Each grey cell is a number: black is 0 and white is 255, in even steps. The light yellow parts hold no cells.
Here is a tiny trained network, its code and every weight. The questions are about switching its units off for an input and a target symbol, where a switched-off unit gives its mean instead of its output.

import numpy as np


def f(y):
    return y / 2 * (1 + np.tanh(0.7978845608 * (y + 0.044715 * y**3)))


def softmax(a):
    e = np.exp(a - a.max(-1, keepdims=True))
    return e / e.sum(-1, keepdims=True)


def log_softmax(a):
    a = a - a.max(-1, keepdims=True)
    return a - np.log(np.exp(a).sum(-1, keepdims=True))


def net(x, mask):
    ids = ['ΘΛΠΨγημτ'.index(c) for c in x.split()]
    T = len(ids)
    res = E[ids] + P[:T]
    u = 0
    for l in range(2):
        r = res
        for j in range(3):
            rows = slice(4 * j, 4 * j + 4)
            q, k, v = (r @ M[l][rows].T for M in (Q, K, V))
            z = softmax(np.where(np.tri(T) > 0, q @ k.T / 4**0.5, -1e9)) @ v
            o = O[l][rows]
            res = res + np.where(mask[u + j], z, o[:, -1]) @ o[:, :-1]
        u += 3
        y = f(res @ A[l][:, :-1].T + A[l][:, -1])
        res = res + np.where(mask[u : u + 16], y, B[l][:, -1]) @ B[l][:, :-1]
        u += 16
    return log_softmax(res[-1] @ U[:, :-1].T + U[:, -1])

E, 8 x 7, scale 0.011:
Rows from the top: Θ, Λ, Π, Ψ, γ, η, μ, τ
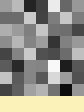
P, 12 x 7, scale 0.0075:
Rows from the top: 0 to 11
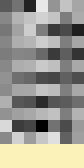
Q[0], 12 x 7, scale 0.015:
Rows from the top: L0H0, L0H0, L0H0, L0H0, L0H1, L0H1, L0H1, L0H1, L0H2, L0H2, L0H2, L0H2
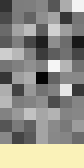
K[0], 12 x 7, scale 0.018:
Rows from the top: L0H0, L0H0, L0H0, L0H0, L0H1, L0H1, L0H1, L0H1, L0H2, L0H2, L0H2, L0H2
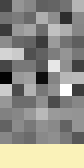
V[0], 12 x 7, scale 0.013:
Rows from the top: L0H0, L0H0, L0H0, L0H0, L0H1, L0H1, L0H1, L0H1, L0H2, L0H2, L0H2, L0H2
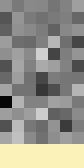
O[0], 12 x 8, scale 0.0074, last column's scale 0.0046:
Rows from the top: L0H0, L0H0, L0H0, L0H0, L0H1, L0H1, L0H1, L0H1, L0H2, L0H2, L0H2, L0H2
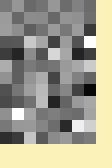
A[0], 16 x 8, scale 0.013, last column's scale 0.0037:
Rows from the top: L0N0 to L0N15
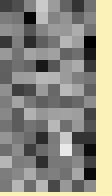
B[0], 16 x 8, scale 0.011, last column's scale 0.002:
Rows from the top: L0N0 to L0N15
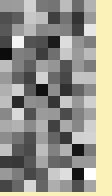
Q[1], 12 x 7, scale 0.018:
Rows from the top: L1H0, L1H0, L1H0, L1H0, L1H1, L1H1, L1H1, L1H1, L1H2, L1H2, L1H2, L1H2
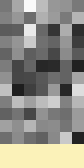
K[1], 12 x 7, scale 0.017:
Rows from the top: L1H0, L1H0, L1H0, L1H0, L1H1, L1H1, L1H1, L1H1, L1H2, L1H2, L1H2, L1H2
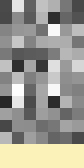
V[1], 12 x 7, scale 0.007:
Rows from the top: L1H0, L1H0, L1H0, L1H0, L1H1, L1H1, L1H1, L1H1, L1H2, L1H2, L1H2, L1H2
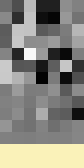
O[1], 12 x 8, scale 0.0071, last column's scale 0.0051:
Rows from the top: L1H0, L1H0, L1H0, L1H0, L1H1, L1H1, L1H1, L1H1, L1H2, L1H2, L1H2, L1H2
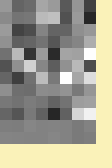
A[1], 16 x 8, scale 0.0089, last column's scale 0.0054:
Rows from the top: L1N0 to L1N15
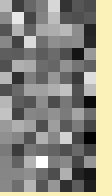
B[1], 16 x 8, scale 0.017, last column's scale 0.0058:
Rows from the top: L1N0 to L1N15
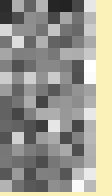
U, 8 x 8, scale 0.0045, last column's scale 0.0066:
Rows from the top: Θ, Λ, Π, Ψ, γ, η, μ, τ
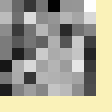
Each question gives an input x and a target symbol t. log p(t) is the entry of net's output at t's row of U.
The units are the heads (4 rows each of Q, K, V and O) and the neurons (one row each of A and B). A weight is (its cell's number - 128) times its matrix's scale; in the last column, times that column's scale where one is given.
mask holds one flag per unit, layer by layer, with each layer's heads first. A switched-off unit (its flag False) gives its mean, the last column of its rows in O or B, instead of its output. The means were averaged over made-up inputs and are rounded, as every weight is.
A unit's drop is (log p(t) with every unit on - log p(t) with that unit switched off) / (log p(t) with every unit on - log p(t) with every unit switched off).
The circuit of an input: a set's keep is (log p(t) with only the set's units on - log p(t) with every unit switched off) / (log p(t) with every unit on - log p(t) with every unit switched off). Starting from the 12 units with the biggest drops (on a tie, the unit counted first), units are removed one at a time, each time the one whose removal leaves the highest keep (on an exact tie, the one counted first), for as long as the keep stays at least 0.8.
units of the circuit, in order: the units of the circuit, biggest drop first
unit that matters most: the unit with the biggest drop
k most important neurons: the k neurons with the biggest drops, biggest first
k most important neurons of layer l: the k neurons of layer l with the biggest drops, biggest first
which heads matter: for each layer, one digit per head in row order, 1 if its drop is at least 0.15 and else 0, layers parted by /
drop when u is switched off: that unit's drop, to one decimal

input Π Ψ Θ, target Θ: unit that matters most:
L0H1
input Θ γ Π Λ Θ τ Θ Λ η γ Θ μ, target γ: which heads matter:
001 / 110
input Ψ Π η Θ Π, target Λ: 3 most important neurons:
L0N11; L0N0; L1N6
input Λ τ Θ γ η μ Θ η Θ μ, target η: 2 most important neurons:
L0N7; L0N3
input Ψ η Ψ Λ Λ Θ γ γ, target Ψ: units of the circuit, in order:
L0H0; L0N3; L1H1; L1N15
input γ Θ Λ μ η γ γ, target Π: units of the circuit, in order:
L0N5; L1N0; L1H0; L1H1
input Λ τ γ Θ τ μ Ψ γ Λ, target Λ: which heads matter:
111 / 010
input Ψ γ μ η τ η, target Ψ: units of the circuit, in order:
L0N3; L1H1; L0H1; L1N15
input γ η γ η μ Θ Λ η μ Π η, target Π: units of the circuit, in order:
L1N0; L1H1
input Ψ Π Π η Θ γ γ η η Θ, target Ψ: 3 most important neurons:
L0N3; L0N12; L1N15
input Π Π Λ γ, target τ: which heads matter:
111 / 110
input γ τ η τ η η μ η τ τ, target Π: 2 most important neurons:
L0N3; L1N0
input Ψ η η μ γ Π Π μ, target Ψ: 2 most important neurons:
L0N3; L0N12
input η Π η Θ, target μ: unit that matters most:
L0N7
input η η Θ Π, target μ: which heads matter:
011 / 010
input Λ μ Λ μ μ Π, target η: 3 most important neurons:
L0N7; L0N3; L0N12
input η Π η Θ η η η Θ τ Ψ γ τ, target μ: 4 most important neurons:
L0N7; L0N1; L1N11; L0N14
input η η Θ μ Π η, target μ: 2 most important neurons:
L0N7; L0N1
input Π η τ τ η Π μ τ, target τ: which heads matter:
011 / 110
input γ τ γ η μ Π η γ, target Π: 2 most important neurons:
L0N3; L1N0
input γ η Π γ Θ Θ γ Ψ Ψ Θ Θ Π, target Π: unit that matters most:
L0N3
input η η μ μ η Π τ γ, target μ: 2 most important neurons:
L0N7; L0N1
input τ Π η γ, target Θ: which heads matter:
001 / 010
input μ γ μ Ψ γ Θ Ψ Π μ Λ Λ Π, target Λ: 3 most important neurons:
L0N7; L0N12; L1N2
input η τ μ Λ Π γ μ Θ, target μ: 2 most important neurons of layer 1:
L1N11; L1N2
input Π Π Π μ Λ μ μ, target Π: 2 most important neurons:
L0N11; L1N0
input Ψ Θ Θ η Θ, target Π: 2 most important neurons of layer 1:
L1N0; L1N6
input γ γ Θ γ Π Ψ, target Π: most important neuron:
L0N3
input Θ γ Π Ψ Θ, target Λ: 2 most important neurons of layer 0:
L0N15; L0N6
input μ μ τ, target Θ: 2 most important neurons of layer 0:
L0N0; L0N9
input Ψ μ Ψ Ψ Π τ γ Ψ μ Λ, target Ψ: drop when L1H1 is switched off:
1.0
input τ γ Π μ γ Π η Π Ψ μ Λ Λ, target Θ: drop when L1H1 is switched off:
0.3
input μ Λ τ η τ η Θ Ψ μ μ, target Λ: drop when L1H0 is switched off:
0.3
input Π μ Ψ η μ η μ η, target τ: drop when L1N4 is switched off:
0.0
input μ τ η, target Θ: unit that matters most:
L0H0
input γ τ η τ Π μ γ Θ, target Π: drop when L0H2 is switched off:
0.1
